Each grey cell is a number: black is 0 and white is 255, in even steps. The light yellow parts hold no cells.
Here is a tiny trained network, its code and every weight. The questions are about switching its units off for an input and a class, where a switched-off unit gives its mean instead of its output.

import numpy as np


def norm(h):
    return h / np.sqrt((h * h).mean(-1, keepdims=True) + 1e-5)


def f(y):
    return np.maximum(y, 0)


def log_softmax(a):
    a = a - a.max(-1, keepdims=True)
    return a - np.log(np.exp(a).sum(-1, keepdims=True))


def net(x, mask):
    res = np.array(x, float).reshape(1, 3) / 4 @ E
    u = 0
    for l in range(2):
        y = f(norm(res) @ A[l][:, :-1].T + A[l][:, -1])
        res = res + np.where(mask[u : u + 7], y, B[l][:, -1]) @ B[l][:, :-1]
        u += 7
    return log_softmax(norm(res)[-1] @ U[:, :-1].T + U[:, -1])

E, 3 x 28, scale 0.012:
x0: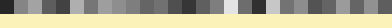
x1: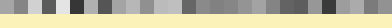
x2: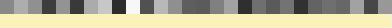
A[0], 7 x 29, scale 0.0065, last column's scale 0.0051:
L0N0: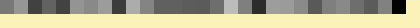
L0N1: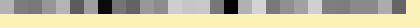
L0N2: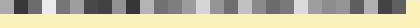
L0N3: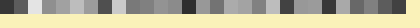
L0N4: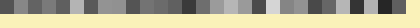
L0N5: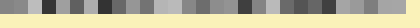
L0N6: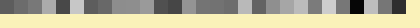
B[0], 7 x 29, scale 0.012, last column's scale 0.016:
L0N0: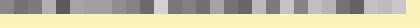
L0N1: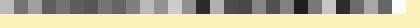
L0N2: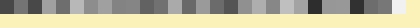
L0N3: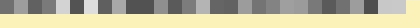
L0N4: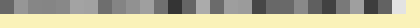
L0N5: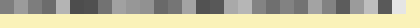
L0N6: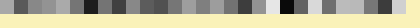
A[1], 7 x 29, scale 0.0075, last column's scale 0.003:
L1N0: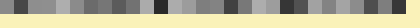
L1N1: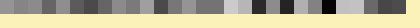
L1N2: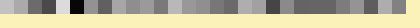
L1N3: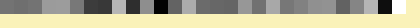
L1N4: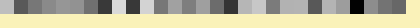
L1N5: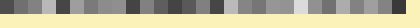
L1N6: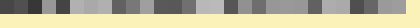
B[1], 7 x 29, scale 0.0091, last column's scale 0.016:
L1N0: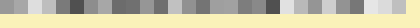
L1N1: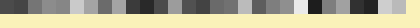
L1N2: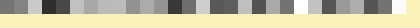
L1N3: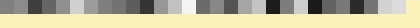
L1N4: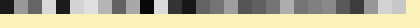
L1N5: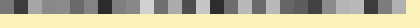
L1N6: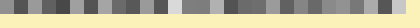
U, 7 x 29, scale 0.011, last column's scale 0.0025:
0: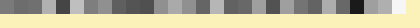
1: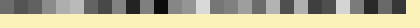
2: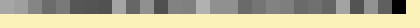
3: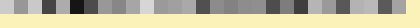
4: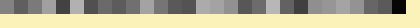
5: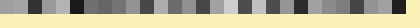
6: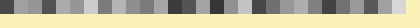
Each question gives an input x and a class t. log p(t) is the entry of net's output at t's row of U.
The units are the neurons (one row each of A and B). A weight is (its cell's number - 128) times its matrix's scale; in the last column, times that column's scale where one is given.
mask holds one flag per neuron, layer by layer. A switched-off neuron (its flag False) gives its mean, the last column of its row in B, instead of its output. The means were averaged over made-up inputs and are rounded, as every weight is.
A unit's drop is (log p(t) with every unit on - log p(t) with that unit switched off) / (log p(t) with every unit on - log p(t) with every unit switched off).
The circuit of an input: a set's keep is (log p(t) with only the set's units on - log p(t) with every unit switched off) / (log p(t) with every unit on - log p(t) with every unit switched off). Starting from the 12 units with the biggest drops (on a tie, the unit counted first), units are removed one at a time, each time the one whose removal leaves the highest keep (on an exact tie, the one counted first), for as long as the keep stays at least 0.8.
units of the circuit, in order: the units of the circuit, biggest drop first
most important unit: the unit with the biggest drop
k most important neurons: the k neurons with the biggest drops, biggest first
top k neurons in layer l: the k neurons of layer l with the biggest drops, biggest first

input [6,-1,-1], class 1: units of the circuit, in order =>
(L0N6)
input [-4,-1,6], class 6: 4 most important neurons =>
(L1N2; L0N1; L0N6; L0N0)
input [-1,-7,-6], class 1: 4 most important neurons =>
(L0N1; L0N6; L0N4; L0N0)
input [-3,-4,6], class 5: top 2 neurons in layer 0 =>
(L0N2; L0N3)
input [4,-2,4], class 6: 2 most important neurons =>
(L0N1; L0N2)
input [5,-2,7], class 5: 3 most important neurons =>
(L1N2; L0N0; L0N2)
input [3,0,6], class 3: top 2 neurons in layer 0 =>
(L0N2; L0N5)
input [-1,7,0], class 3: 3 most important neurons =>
(L0N1; L0N2; L0N4)
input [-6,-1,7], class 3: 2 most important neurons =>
(L0N3; L0N4)
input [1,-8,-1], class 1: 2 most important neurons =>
(L0N1; L0N4)
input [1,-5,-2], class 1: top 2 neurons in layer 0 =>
(L0N1; L0N4)
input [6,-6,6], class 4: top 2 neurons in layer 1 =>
(L1N3; L1N5)
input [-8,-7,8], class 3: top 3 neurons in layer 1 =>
(L1N4; L1N3; L1N1)
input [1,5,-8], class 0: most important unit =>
L0N2
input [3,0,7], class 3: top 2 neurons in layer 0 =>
(L0N2; L0N5)
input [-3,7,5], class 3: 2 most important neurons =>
(L0N4; L0N3)
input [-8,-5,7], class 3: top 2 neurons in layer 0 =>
(L0N2; L0N3)
